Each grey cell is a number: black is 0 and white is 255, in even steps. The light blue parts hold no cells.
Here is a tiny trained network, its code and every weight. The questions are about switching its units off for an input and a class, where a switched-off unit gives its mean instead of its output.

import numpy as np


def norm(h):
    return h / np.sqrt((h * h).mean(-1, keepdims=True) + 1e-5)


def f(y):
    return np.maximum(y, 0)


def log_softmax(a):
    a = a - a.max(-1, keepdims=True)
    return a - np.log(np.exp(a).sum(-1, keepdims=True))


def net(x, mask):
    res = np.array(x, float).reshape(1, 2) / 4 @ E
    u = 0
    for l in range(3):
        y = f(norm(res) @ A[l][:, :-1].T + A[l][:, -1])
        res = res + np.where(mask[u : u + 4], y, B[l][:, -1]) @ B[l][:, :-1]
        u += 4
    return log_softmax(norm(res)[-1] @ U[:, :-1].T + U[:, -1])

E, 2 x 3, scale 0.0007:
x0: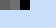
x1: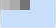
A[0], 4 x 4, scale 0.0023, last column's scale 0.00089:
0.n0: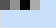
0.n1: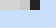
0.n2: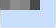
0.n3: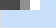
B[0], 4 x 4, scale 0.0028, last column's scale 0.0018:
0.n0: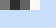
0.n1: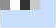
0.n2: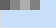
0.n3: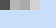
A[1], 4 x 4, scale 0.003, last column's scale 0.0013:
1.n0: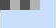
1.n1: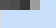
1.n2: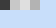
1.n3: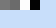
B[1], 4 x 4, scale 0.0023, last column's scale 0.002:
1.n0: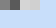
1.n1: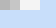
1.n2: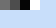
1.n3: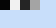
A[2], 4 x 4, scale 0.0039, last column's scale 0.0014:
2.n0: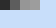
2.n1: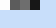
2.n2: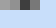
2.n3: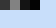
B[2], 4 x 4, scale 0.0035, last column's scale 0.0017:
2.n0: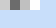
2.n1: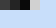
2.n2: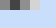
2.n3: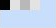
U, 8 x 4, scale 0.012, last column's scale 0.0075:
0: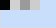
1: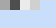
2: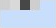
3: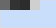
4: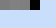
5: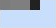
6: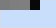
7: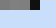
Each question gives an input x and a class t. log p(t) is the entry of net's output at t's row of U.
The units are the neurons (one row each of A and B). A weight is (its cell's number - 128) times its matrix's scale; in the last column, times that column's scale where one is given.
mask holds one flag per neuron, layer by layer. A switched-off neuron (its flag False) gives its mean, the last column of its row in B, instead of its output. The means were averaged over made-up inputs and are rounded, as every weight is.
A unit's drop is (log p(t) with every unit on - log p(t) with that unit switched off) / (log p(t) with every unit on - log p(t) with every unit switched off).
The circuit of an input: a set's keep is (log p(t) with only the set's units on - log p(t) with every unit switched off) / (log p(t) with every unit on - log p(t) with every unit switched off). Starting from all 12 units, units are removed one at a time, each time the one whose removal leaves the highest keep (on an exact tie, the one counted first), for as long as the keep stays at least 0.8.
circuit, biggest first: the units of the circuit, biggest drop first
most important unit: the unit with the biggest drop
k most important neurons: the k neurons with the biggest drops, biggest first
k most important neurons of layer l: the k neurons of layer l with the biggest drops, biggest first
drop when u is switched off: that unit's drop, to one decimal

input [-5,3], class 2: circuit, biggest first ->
(0.n1, 2.n3)
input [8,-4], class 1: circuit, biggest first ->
(1.n1, 1.n2, 0.n1, 2.n0)
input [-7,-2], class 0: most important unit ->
1.n2
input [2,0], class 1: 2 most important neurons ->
(1.n2, 2.n3)
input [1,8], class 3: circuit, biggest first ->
(1.n3, 2.n1)
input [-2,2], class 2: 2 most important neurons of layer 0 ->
(0.n1, 0.n3)
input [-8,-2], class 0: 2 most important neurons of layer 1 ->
(1.n2, 1.n1)
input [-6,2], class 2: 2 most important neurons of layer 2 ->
(2.n3, 2.n1)
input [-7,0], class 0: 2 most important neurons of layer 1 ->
(1.n1, 1.n2)
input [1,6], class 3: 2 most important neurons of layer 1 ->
(1.n1, 1.n3)
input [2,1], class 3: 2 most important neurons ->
(0.n0, 0.n3)
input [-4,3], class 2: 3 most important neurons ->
(0.n1, 2.n3, 0.n0)
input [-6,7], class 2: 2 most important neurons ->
(0.n1, 2.n3)
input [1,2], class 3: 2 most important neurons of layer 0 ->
(0.n3, 0.n0)
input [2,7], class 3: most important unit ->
2.n1
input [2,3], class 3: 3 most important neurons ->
(0.n3, 2.n1, 2.n3)
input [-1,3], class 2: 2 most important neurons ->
(0.n1, 2.n3)
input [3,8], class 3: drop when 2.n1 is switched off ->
0.2
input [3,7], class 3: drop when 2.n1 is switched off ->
0.3
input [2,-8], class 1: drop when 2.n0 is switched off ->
0.1
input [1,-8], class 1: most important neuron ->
(2.n0)
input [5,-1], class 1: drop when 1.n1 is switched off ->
0.1
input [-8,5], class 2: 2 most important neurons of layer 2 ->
(2.n3, 2.n0)
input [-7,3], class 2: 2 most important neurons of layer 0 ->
(0.n1, 0.n0)
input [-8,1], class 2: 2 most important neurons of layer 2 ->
(2.n3, 2.n1)
